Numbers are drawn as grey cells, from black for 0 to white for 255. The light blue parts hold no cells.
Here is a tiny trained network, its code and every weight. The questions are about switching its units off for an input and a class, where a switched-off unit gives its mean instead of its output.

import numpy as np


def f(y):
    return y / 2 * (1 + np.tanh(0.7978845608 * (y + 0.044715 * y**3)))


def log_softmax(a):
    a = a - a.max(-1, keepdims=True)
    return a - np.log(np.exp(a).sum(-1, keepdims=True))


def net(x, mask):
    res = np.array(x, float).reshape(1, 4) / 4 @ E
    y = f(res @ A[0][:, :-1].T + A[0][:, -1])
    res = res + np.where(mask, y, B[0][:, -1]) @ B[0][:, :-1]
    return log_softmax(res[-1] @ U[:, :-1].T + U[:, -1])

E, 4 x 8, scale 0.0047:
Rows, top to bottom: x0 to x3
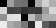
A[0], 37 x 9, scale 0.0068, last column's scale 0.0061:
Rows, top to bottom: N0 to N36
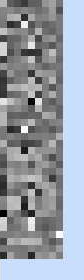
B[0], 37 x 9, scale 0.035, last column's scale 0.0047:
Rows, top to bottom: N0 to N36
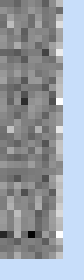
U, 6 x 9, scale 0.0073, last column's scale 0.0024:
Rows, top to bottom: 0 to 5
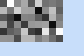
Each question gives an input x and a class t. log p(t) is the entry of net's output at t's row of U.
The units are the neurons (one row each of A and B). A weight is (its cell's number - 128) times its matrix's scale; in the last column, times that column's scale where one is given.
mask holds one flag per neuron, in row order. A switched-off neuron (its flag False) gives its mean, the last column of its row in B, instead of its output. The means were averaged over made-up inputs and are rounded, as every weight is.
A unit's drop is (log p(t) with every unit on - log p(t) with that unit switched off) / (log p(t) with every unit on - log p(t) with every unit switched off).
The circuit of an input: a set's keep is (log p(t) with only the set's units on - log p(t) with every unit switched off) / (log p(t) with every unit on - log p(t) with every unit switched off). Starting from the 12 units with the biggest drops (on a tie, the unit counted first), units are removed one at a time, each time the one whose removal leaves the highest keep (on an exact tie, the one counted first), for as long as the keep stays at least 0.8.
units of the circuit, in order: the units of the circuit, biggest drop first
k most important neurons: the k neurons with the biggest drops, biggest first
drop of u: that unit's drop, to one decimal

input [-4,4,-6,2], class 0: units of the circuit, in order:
N18
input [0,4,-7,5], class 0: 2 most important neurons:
N18, N3
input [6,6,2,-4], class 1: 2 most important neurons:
N30, N26
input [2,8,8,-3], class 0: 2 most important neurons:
N29, N21
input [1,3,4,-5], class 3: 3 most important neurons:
N18, N3, N27
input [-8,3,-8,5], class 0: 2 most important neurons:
N18, N3
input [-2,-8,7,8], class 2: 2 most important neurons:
N25, N12
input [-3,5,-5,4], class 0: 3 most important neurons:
N18, N3, N25
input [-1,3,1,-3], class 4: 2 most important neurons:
N14, N25
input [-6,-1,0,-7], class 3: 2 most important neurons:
N27, N13
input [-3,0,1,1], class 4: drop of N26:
0.1
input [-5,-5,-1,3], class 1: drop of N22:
-0.1
